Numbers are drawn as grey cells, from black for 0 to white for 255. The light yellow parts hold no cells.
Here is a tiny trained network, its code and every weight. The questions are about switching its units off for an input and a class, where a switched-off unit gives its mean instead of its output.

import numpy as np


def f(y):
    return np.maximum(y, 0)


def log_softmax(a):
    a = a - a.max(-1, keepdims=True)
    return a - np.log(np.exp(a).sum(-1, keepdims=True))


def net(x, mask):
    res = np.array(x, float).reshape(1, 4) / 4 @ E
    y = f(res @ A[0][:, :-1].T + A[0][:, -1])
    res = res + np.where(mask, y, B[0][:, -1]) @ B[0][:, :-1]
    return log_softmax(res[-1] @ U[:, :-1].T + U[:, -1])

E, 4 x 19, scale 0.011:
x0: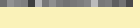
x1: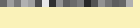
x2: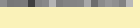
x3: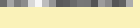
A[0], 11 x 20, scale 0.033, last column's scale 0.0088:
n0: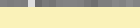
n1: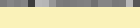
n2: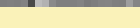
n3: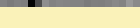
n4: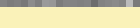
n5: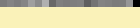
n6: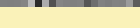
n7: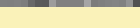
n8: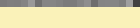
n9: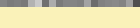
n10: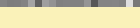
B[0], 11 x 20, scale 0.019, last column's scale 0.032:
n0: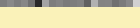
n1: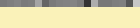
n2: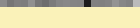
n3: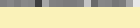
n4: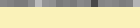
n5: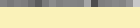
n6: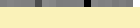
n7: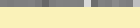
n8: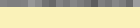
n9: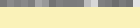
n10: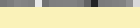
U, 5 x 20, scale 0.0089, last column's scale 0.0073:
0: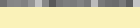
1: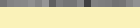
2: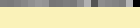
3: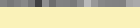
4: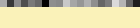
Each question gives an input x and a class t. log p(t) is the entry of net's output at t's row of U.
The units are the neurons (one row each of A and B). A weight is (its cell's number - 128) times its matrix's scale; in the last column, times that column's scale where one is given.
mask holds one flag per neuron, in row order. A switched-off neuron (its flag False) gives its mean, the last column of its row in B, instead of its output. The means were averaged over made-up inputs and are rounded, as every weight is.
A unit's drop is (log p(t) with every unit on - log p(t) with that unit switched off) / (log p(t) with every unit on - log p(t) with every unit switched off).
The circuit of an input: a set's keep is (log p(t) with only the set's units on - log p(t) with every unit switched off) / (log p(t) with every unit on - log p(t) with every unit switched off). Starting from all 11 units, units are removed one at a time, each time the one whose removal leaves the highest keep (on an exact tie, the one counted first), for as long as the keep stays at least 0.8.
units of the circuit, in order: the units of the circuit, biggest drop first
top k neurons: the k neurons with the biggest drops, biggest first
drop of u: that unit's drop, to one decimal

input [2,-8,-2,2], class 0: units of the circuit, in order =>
(n9)
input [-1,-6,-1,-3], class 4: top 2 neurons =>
(n0 n9)
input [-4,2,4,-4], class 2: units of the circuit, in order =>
(n3 n10)
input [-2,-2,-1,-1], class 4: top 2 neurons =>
(n3 n6)
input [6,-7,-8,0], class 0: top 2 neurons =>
(n3 n5)
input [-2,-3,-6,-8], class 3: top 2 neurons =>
(n3 n10)
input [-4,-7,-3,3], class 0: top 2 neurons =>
(n3 n9)
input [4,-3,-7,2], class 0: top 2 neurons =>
(n3 n6)
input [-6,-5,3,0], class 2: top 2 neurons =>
(n1 n6)
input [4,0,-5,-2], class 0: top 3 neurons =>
(n3 n6 n5)
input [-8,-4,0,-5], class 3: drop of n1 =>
0.1
